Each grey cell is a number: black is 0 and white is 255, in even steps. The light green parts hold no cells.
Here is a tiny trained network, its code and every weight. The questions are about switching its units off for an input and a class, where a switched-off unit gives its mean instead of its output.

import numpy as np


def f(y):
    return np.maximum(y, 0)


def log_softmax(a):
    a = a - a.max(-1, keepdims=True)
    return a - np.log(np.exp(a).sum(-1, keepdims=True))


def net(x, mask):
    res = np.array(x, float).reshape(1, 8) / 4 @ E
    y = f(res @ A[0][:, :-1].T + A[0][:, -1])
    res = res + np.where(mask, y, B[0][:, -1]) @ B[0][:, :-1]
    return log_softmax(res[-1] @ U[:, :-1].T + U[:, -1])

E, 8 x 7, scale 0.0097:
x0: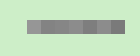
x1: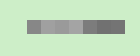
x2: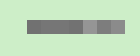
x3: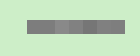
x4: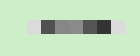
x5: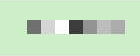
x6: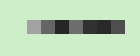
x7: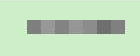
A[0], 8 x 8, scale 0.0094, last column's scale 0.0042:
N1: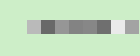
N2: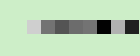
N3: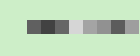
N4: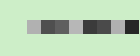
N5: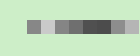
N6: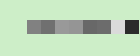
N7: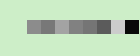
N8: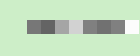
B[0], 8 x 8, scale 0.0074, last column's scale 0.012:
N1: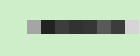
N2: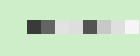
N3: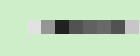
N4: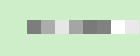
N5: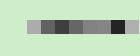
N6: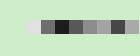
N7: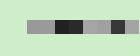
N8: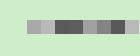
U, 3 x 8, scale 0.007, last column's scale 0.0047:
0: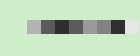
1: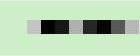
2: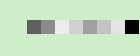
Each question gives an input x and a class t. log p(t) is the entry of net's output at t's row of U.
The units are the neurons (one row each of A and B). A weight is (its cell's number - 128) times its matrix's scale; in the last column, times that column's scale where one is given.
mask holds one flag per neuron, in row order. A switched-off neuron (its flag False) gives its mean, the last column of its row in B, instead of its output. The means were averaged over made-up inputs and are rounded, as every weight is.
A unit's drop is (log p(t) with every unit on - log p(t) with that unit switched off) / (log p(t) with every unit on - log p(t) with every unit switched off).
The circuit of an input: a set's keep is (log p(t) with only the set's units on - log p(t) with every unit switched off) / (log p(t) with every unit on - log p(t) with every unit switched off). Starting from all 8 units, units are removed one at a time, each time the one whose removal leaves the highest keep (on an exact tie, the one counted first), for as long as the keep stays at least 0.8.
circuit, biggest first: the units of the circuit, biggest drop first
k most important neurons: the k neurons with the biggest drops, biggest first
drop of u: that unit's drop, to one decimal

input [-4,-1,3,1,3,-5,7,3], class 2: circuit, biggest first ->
(N2; N4)
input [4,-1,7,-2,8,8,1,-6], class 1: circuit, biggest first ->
(N1)
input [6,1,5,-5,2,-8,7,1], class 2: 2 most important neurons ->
(N2; N4)
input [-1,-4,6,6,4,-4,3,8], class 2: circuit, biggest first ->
(N2; N4)
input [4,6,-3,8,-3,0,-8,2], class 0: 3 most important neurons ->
(N2; N4; N8)
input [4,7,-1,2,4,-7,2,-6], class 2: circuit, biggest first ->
(N4; N2)
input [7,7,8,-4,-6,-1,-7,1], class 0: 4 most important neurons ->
(N2; N4; N3; N8)
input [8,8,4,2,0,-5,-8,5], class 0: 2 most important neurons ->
(N2; N8)
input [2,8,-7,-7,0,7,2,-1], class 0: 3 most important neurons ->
(N2; N4; N5)
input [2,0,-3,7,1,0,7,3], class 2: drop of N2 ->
0.2
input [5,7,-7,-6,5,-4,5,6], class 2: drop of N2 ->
0.5
